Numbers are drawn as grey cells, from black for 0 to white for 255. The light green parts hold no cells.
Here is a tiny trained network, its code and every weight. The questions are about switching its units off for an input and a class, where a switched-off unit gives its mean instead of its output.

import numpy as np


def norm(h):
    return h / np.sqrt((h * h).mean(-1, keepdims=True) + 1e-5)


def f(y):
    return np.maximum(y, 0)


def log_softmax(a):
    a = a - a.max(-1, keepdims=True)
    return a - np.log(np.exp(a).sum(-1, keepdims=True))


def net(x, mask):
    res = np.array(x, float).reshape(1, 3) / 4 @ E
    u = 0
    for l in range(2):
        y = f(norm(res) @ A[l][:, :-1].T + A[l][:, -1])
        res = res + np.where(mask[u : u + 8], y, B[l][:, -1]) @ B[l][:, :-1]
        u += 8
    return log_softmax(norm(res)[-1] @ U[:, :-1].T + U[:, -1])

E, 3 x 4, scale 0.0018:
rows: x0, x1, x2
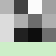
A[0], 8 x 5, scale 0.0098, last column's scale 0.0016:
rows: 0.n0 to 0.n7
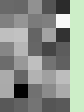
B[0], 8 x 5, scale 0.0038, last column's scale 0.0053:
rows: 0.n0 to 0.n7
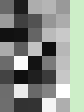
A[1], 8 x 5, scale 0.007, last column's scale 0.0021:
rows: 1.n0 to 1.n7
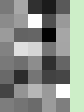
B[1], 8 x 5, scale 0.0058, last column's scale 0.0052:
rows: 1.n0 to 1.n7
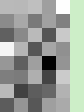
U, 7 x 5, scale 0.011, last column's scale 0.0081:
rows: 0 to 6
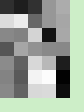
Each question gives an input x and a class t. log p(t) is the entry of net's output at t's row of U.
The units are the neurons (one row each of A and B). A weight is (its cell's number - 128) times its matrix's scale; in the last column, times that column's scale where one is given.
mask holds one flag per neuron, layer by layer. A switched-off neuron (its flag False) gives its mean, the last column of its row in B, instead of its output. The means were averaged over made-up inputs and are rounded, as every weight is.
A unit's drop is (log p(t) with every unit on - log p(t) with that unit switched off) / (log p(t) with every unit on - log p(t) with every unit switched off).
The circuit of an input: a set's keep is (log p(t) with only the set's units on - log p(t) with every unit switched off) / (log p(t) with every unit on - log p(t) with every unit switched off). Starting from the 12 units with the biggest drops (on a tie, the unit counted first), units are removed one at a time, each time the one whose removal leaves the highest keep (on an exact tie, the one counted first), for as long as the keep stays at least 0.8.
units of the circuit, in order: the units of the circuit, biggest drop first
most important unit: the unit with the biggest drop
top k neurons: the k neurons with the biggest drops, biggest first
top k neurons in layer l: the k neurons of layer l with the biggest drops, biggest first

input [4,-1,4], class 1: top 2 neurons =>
0.n6; 0.n3
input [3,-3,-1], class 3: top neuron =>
0.n2
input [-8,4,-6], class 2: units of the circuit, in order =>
0.n3; 0.n6
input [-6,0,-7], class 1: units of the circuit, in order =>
0.n5; 1.n3
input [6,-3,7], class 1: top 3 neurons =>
0.n6; 0.n3; 1.n0
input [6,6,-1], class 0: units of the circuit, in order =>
0.n2; 1.n0
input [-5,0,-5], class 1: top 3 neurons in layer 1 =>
1.n3; 1.n5; 1.n0
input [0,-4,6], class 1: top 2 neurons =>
0.n6; 0.n2
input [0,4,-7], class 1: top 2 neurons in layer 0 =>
0.n4; 0.n7
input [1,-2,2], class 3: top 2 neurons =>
0.n6; 0.n7
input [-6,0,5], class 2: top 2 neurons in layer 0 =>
0.n3; 0.n4
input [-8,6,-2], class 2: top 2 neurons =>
0.n3; 0.n7
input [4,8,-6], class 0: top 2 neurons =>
0.n2; 0.n6
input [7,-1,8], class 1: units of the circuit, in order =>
0.n6
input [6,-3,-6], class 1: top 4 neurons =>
0.n2; 0.n4; 0.n7; 0.n3
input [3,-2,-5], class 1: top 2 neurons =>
0.n4; 0.n2
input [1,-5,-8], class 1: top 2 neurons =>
0.n2; 1.n3
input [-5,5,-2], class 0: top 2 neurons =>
0.n2; 1.n0
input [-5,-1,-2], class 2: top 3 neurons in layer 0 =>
0.n3; 0.n6; 0.n4
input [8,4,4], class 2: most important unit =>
0.n5
